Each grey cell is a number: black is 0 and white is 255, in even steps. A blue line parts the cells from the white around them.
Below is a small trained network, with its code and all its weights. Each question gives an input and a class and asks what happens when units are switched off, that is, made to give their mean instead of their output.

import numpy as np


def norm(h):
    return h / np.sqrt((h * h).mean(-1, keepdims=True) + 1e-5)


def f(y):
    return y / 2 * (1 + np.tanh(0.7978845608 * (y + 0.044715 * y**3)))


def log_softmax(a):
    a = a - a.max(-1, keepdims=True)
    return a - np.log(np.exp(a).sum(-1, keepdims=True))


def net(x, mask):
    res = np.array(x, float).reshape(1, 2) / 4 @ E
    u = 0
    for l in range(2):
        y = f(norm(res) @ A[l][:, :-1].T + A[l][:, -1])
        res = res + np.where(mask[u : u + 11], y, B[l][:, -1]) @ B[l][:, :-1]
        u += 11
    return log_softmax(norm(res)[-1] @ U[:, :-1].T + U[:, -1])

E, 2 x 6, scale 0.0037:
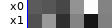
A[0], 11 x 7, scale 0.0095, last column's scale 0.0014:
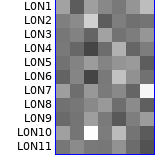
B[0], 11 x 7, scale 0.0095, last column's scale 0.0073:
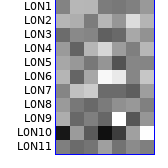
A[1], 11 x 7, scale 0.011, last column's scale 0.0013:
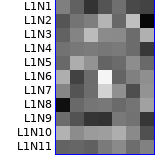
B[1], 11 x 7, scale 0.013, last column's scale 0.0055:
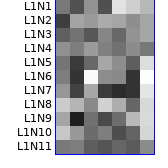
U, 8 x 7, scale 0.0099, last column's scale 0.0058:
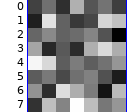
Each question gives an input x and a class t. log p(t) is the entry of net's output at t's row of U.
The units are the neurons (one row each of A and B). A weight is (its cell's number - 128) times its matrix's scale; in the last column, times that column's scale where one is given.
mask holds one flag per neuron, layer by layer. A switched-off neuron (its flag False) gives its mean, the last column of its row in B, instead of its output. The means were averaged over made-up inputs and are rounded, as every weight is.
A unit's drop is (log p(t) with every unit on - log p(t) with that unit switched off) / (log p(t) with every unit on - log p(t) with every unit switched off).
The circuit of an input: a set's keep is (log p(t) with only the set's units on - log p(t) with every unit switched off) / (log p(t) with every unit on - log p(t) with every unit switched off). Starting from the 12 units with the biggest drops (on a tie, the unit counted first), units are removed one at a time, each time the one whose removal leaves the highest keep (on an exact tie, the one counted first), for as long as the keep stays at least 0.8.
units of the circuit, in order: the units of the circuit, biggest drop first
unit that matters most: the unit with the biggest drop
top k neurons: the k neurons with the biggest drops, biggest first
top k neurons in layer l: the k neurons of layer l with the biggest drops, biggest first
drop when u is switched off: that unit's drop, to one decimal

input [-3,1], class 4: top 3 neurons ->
(L0N10, L0N6, L0N4)
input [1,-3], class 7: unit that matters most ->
L1N8
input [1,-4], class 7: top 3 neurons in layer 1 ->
(L1N8, L1N7, L1N5)
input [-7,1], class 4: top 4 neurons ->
(L0N10, L0N6, L1N6, L0N4)
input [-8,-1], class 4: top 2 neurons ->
(L0N10, L1N6)
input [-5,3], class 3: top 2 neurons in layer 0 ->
(L0N4, L0N6)
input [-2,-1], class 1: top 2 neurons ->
(L0N2, L1N6)
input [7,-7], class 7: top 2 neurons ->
(L0N10, L1N6)
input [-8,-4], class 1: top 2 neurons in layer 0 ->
(L0N10, L0N2)
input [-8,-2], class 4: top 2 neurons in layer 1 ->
(L1N6, L1N9)
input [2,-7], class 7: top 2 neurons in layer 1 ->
(L1N8, L1N7)
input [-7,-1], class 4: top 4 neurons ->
(L0N10, L1N6, L0N2, L0N9)
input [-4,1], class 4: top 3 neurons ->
(L0N10, L0N6, L0N4)
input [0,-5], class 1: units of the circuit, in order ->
(L0N10)
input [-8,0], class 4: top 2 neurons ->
(L0N10, L1N6)
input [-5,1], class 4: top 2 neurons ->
(L0N10, L0N6)
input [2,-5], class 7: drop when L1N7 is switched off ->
0.1
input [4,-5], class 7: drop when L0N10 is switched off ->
1.1
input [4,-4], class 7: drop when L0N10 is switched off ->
1.1
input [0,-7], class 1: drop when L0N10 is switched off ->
0.1
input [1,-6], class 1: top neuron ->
(L1N6)
